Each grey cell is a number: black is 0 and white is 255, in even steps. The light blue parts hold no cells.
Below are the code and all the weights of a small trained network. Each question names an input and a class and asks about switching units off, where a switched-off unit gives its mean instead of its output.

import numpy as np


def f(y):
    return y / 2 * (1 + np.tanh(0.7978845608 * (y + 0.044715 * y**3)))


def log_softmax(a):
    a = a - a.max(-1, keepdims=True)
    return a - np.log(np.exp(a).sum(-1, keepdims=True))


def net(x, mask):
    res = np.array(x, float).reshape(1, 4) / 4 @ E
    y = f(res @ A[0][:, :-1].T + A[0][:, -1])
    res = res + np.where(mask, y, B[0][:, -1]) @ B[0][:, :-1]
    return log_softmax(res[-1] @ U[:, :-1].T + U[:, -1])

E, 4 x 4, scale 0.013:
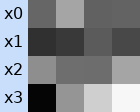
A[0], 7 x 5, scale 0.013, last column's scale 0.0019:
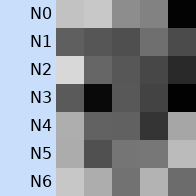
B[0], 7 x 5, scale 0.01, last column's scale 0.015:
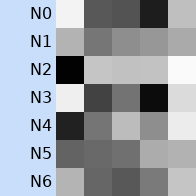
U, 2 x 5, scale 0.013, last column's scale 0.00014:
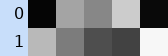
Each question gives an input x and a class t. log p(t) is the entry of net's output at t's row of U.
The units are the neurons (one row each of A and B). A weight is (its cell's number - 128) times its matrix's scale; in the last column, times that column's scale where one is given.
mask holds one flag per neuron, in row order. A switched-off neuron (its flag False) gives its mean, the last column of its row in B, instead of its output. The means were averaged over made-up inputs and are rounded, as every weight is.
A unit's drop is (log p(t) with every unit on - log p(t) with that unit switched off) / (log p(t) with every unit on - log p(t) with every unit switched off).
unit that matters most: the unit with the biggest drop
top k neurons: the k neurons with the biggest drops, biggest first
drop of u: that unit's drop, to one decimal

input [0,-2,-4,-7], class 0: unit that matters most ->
N2
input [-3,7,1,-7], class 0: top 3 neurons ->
[N2, N4, N0]
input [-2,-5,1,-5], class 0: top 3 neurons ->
[N2, N3, N4]
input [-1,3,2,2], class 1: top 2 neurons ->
[N2, N4]
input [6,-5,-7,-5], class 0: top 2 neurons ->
[N2, N3]
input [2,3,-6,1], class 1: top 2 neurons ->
[N2, N4]
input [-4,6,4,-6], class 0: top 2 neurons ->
[N2, N4]
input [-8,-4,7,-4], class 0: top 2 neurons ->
[N2, N3]
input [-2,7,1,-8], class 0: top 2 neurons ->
[N2, N4]
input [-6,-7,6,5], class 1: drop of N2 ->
0.4
